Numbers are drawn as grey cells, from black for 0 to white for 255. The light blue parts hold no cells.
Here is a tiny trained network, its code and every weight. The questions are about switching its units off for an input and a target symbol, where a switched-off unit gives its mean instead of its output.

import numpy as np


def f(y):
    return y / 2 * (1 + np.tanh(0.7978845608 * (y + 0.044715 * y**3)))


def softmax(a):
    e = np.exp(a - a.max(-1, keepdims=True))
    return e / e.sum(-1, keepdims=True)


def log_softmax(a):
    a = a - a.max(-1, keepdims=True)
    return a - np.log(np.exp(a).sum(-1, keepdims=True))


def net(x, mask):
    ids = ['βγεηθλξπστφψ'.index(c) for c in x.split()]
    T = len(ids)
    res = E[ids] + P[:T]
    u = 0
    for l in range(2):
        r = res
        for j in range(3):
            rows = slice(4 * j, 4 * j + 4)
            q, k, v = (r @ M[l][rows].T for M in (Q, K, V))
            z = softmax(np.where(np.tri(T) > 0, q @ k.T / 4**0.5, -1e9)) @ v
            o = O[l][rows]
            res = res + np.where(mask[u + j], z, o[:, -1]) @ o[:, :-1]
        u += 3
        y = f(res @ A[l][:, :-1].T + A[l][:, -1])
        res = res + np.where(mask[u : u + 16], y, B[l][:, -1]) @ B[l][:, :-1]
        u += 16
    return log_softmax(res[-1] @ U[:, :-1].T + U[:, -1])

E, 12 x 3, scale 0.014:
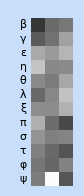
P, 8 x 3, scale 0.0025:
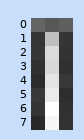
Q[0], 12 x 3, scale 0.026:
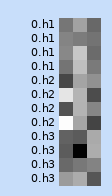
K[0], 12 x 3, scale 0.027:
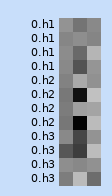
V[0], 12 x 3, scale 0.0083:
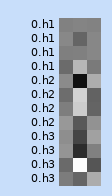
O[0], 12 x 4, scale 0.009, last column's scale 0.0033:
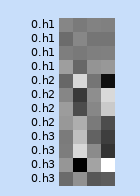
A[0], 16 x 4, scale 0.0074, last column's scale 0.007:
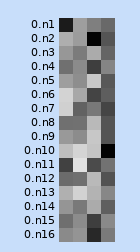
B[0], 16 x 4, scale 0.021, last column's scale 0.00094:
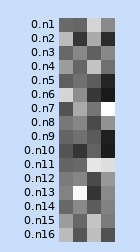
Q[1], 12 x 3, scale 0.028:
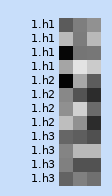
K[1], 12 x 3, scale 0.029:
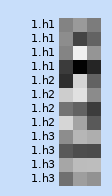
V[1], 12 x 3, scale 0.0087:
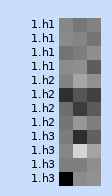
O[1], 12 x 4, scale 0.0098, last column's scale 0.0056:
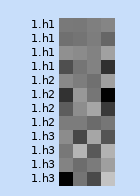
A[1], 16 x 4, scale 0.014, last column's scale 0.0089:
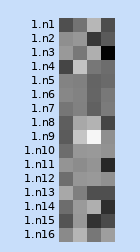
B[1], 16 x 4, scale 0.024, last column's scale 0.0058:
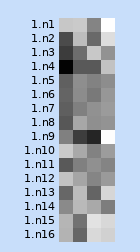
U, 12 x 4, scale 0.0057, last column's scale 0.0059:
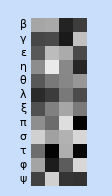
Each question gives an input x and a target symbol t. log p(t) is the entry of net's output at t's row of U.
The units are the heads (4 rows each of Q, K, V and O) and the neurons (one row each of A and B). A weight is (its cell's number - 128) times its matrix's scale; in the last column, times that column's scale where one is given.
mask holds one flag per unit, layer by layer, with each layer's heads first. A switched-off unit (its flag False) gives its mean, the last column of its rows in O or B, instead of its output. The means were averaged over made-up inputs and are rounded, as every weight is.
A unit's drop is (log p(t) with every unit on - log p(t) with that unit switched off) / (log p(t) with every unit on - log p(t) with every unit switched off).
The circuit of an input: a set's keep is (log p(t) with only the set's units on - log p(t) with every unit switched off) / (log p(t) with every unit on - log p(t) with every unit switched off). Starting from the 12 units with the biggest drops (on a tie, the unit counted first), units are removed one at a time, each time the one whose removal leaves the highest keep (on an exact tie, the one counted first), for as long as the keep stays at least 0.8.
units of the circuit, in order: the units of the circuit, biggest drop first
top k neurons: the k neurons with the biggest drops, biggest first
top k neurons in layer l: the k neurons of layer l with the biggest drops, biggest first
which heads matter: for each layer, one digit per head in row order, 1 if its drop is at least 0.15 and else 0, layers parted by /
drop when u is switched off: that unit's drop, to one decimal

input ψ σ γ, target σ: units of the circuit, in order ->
(1.n1; 1.h2; 0.h2; 1.h3)
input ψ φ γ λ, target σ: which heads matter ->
011 / 011
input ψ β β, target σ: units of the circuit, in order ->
(1.n1; 1.h2; 1.h3; 0.h2)
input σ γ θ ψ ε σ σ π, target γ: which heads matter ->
011 / 000
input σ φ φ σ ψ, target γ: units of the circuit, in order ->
(0.h3; 1.n15; 1.n16)
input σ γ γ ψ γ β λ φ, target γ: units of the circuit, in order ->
(1.n1; 1.n15)
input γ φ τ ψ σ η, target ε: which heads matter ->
011 / 011
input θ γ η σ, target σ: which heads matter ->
011 / 001
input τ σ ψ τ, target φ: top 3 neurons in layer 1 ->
(1.n2; 1.n1; 1.n4)
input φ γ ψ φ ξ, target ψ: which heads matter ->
010 / 011
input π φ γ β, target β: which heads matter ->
011 / 000
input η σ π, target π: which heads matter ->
010 / 001
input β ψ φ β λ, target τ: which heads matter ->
011 / 001
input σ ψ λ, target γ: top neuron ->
(1.n1)
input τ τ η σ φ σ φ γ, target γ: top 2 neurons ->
(1.n9; 1.n15)
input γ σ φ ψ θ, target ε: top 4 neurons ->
(1.n15; 1.n2; 0.n11; 1.n9)
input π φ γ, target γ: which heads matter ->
011 / 001
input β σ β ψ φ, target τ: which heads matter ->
011 / 001
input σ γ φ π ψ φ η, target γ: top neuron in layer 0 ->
(0.n7)
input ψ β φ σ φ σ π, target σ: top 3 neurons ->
(1.n1; 1.n9; 1.n4)
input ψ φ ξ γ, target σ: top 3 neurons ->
(1.n1; 1.n9; 1.n4)
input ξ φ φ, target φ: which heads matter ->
011 / 000
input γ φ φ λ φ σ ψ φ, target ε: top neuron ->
(1.n15)
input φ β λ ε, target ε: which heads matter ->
011 / 001
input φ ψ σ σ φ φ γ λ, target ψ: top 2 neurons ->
(1.n2; 1.n13)
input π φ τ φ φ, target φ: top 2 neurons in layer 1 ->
(1.n1; 1.n2)
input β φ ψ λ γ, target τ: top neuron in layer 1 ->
(1.n15)
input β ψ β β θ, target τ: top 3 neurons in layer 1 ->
(1.n15; 1.n1; 1.n13)
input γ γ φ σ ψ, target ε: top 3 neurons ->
(1.n15; 1.n2; 0.n11)
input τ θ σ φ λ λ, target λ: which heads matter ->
011 / 011
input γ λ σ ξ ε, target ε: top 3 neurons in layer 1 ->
(1.n15; 1.n2; 1.n4)
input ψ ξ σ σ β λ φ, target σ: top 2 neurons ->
(1.n1; 1.n9)
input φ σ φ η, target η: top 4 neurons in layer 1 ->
(1.n16; 1.n2; 1.n13; 1.n9)
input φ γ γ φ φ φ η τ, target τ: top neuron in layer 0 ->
(0.n13)
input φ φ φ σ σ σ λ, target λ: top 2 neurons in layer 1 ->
(1.n4; 1.n1)
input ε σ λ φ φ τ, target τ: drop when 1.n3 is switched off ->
0.3
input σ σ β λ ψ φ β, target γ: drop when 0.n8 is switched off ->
0.1
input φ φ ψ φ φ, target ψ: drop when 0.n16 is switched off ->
0.1
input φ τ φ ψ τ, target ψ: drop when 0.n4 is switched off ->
0.1
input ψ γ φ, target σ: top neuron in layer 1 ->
(1.n1)
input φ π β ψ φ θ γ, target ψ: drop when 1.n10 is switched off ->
0.0
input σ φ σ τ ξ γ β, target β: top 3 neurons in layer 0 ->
(0.n7; 0.n13; 0.n1)
